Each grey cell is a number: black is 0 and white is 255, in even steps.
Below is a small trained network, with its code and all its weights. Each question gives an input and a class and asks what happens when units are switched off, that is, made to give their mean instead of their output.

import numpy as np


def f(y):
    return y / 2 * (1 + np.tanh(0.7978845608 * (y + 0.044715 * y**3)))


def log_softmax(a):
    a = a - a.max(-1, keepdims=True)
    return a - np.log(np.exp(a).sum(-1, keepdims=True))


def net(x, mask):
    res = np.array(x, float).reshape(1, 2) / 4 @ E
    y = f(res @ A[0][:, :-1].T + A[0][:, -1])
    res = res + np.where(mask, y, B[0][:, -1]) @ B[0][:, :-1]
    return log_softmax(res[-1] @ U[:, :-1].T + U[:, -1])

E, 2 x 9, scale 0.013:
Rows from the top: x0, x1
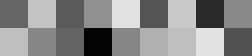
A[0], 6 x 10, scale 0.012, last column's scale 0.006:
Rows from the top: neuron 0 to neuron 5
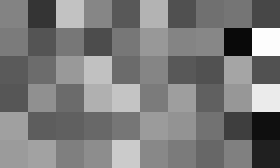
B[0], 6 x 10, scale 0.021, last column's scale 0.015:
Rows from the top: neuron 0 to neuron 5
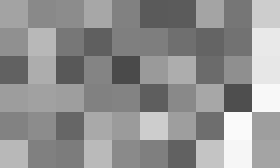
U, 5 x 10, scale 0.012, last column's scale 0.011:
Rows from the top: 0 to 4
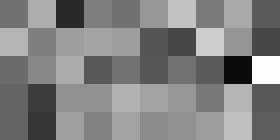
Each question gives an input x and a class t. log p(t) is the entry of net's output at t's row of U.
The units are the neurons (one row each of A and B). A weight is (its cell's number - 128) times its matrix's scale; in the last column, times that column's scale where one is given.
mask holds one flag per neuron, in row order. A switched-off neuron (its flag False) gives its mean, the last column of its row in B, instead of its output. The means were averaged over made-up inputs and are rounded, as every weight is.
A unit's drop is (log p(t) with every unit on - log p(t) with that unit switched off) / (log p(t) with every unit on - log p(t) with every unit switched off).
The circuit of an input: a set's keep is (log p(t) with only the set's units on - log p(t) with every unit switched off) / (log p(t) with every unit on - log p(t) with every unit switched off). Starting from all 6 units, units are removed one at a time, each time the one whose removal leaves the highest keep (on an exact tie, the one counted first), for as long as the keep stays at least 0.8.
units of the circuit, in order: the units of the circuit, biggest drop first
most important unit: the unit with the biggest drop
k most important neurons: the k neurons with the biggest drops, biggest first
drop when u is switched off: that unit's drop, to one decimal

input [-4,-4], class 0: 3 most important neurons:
[neuron 2; neuron 3; neuron 5]
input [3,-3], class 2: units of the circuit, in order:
[neuron 4]
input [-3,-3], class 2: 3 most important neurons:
[neuron 5; neuron 4; neuron 0]
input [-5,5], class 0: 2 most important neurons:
[neuron 4; neuron 3]
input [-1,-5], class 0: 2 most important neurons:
[neuron 2; neuron 1]
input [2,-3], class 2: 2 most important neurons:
[neuron 4; neuron 3]
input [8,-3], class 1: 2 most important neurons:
[neuron 5; neuron 3]
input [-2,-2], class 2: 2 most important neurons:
[neuron 5; neuron 4]
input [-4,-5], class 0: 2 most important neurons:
[neuron 2; neuron 3]
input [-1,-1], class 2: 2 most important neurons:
[neuron 5; neuron 4]
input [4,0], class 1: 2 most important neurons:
[neuron 2; neuron 5]
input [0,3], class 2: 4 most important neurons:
[neuron 2; neuron 5; neuron 4; neuron 1]
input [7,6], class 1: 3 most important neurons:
[neuron 2; neuron 5; neuron 3]
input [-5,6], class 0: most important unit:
neuron 4
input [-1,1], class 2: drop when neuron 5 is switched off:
0.4
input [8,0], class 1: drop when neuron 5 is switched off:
0.3
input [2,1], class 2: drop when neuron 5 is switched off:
0.2
